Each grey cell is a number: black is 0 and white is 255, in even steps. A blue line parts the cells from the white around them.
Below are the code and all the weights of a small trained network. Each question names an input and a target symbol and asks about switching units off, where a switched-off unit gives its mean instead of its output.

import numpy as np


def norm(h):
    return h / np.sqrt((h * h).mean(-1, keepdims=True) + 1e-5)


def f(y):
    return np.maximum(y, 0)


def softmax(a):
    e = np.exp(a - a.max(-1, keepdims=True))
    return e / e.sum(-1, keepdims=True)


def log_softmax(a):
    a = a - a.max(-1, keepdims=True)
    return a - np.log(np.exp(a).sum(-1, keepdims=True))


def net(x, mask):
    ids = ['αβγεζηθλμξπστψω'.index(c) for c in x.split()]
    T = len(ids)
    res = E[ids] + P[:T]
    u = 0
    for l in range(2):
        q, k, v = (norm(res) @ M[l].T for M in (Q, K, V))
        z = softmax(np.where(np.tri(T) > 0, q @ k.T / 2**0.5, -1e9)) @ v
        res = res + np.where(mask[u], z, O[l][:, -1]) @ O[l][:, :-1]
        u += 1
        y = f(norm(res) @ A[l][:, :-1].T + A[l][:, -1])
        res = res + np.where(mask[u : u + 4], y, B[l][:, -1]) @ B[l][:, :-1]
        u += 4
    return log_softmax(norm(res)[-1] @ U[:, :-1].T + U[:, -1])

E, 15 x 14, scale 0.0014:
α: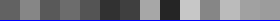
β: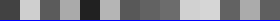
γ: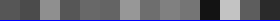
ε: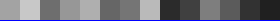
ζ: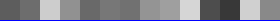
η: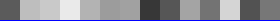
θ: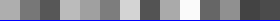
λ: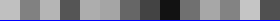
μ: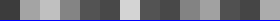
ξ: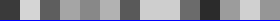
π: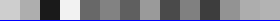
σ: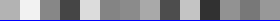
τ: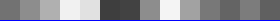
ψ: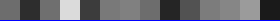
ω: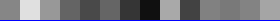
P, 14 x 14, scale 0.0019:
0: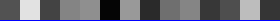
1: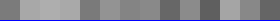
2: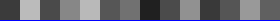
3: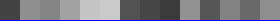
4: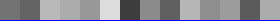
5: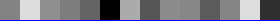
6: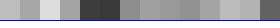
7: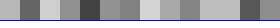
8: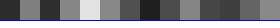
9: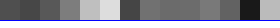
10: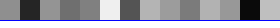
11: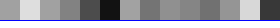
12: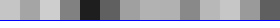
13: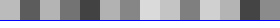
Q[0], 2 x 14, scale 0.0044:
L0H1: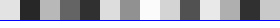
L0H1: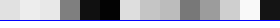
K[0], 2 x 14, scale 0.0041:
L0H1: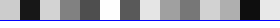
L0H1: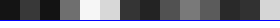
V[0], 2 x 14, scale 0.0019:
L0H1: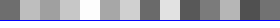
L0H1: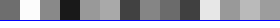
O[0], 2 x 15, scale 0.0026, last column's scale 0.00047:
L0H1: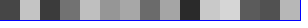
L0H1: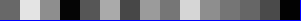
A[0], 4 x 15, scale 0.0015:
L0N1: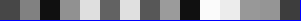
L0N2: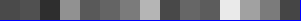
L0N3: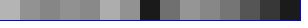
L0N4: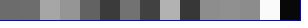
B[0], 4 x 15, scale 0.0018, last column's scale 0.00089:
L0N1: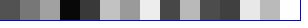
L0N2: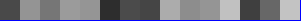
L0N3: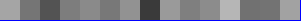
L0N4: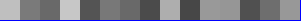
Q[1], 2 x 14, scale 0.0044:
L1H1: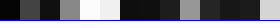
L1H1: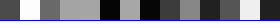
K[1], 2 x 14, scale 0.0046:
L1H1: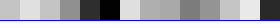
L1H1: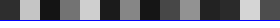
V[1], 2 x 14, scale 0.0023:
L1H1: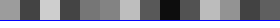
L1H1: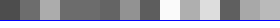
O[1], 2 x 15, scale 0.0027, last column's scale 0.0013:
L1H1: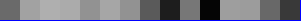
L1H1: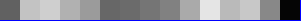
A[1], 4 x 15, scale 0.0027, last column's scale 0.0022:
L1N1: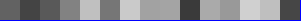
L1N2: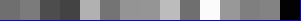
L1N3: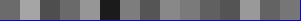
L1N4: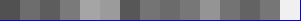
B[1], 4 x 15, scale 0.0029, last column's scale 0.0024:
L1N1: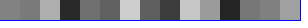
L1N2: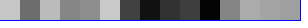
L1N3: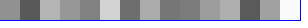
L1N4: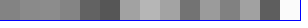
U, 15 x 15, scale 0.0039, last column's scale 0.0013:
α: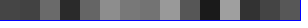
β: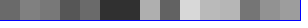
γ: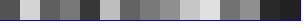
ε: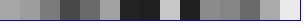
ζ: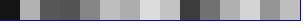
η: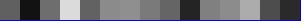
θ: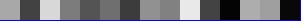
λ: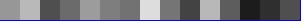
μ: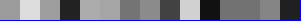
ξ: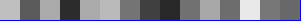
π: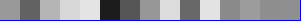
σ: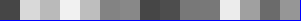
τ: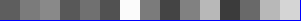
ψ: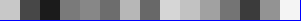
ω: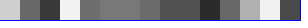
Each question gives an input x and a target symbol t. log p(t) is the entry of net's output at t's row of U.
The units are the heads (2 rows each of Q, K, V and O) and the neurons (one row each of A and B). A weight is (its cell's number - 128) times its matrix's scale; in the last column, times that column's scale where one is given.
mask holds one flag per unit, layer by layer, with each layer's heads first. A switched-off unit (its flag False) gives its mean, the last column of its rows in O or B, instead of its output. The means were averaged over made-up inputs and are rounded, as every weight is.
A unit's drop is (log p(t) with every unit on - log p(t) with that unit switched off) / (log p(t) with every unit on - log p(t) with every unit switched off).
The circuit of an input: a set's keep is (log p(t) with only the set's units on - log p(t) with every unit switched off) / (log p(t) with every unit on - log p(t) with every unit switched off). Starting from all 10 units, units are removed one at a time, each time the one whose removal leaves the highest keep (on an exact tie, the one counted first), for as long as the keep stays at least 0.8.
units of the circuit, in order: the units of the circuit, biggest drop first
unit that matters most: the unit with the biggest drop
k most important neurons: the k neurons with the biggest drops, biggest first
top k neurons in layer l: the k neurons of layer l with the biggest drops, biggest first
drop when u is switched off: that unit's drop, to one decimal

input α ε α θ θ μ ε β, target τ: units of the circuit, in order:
[L0H1; L1N1; L0N1]
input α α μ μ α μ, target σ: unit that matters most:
L1H1
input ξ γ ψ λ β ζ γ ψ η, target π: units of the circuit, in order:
[L1H1; L1N4]
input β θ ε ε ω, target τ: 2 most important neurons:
[L1N1; L0N1]
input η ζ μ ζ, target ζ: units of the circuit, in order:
[L0H1; L1N4]
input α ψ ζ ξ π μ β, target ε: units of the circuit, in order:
[L1H1; L1N2; L0H1]
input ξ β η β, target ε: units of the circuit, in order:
[L1H1; L1N2]
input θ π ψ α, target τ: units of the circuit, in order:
[L0H1; L1N1; L1H1]
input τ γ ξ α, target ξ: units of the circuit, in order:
[L1H1; L1N2; L0H1; L1N1]
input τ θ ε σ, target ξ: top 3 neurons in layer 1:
[L1N2; L1N1; L1N4]
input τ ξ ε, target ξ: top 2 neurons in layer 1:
[L1N2; L1N1]
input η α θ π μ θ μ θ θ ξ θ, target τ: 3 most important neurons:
[L1N1; L0N1; L1N3]
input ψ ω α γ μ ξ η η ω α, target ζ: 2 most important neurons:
[L0N1; L1N4]
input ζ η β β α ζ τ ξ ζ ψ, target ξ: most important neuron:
[L1N2]
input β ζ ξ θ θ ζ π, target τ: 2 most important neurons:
[L1N1; L0N1]
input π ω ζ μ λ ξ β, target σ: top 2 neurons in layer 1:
[L1N4; L1N1]
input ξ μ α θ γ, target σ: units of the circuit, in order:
[L1H1; L0H1]
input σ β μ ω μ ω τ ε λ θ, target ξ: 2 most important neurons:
[L1N2; L0N1]
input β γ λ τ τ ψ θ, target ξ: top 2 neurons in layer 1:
[L1N2; L1N1]
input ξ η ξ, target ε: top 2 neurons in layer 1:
[L1N2; L1N3]
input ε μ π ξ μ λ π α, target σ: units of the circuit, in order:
[L1H1]
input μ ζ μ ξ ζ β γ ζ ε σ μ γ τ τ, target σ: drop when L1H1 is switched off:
0.9
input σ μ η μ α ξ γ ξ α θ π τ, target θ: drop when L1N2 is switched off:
-0.1
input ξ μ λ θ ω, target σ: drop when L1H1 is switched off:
0.9
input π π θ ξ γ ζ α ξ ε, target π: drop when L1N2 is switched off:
0.0
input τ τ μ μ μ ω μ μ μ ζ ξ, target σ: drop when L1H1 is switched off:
1.2
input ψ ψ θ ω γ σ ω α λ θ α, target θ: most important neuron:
[L1N3]
